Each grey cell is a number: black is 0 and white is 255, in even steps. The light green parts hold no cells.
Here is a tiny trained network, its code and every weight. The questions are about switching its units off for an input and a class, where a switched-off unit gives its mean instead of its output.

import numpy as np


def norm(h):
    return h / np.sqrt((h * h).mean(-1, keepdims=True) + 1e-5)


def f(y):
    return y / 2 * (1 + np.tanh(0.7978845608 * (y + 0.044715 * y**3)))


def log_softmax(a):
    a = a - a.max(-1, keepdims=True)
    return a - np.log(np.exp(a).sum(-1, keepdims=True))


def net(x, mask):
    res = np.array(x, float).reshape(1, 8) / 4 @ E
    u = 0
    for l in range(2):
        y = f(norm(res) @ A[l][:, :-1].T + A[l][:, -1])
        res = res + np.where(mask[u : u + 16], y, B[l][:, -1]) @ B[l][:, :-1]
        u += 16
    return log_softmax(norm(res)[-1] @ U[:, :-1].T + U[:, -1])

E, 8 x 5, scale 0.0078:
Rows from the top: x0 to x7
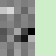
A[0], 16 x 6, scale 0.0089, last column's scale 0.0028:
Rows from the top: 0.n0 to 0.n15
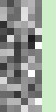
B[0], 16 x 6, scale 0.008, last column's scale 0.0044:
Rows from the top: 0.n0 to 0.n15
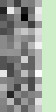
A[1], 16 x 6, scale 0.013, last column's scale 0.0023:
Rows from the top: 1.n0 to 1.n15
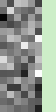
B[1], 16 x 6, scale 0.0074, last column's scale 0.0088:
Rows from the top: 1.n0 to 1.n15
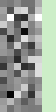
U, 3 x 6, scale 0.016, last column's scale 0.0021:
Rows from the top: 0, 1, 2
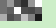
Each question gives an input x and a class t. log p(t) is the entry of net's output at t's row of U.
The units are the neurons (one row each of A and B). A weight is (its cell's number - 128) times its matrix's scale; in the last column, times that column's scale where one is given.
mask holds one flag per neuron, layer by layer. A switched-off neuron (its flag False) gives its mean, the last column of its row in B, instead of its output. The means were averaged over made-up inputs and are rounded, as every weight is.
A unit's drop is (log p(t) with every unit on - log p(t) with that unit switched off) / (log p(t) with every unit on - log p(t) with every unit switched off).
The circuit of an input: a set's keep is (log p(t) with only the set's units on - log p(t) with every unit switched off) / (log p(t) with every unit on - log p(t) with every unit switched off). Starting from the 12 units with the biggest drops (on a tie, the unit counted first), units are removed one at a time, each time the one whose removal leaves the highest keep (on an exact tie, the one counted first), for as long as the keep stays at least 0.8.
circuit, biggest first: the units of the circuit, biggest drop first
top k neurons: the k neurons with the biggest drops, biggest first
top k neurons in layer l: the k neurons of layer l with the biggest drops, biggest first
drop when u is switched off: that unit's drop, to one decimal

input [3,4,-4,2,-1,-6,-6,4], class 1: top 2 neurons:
0.n2; 0.n1
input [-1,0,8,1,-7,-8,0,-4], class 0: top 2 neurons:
0.n2; 1.n2
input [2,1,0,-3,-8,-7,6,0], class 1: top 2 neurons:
0.n1; 1.n13
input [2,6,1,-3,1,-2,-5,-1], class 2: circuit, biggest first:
1.n8; 1.n2
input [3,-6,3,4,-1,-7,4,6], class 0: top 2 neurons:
1.n2; 0.n2
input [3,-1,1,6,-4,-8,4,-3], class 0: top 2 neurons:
1.n2; 0.n2
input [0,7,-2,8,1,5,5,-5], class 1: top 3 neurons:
1.n9; 1.n2; 1.n13
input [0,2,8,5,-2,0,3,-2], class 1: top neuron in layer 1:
1.n9
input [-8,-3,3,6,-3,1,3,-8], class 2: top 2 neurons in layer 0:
0.n10; 0.n13
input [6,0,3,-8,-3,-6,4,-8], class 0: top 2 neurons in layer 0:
0.n2; 0.n9
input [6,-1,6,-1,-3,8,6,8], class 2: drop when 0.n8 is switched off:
0.1
